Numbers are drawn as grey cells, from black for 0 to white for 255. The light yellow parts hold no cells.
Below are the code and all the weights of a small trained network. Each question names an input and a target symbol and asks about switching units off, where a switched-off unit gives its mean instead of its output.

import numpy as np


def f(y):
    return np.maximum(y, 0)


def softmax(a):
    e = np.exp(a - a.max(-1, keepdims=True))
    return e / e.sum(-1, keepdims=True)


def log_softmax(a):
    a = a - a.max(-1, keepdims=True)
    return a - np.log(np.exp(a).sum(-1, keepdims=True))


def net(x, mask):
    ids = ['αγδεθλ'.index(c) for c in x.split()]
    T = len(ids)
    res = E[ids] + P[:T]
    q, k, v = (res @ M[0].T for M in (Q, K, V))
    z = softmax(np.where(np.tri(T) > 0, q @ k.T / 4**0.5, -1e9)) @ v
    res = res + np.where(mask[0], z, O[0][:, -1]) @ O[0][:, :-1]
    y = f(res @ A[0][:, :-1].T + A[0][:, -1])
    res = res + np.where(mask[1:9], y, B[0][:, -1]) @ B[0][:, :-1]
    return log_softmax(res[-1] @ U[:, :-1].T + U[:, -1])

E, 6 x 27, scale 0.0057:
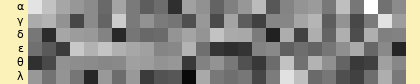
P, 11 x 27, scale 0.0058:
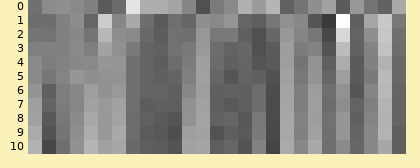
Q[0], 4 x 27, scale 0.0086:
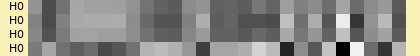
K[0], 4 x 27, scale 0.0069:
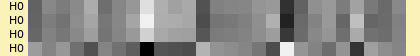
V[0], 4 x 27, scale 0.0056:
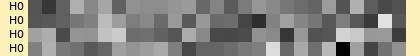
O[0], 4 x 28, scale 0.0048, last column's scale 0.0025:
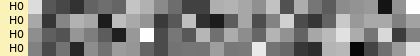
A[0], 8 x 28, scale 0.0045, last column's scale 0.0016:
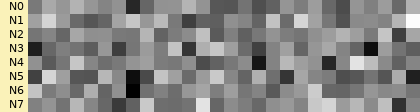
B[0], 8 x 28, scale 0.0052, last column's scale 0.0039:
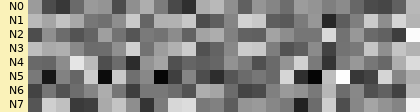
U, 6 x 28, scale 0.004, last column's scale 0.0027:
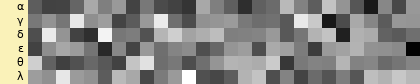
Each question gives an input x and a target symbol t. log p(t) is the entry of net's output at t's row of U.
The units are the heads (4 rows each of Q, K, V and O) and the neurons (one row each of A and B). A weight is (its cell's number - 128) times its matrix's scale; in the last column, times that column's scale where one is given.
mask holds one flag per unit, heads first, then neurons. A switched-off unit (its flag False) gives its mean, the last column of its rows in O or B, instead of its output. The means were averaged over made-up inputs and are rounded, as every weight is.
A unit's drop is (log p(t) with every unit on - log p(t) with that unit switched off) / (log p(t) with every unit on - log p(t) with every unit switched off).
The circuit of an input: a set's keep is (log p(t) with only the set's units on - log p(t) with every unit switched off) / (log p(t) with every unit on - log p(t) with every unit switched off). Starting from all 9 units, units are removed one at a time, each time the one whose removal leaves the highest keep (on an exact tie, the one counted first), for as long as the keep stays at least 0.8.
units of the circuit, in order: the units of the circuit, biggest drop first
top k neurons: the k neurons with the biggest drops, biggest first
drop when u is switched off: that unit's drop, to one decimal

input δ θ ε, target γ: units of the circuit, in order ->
(H0, N4, N7)
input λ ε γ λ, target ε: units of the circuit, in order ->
(H0, N4, N7)
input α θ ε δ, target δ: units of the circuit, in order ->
(H0, N7, N5)
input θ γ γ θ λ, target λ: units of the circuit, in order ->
(H0)
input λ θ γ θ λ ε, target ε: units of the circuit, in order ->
(H0, N4)
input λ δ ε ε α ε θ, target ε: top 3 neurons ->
(N4, N7, N2)
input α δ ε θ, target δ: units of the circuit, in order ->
(H0, N7, N5)
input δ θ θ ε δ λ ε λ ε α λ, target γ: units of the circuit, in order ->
(H0, N4)
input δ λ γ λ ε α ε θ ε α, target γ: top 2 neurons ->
(N4, N5)
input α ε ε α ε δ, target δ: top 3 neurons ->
(N7, N2, N5)
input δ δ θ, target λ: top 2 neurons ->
(N5, N1)
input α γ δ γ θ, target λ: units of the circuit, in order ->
(N3, N5, H0)
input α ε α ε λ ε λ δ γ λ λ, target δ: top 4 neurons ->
(N7, N5, N2, N3)
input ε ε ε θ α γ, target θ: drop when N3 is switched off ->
0.0
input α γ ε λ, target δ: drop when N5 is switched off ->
0.1
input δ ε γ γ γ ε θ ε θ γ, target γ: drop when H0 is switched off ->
0.7
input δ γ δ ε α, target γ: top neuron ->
(N7)
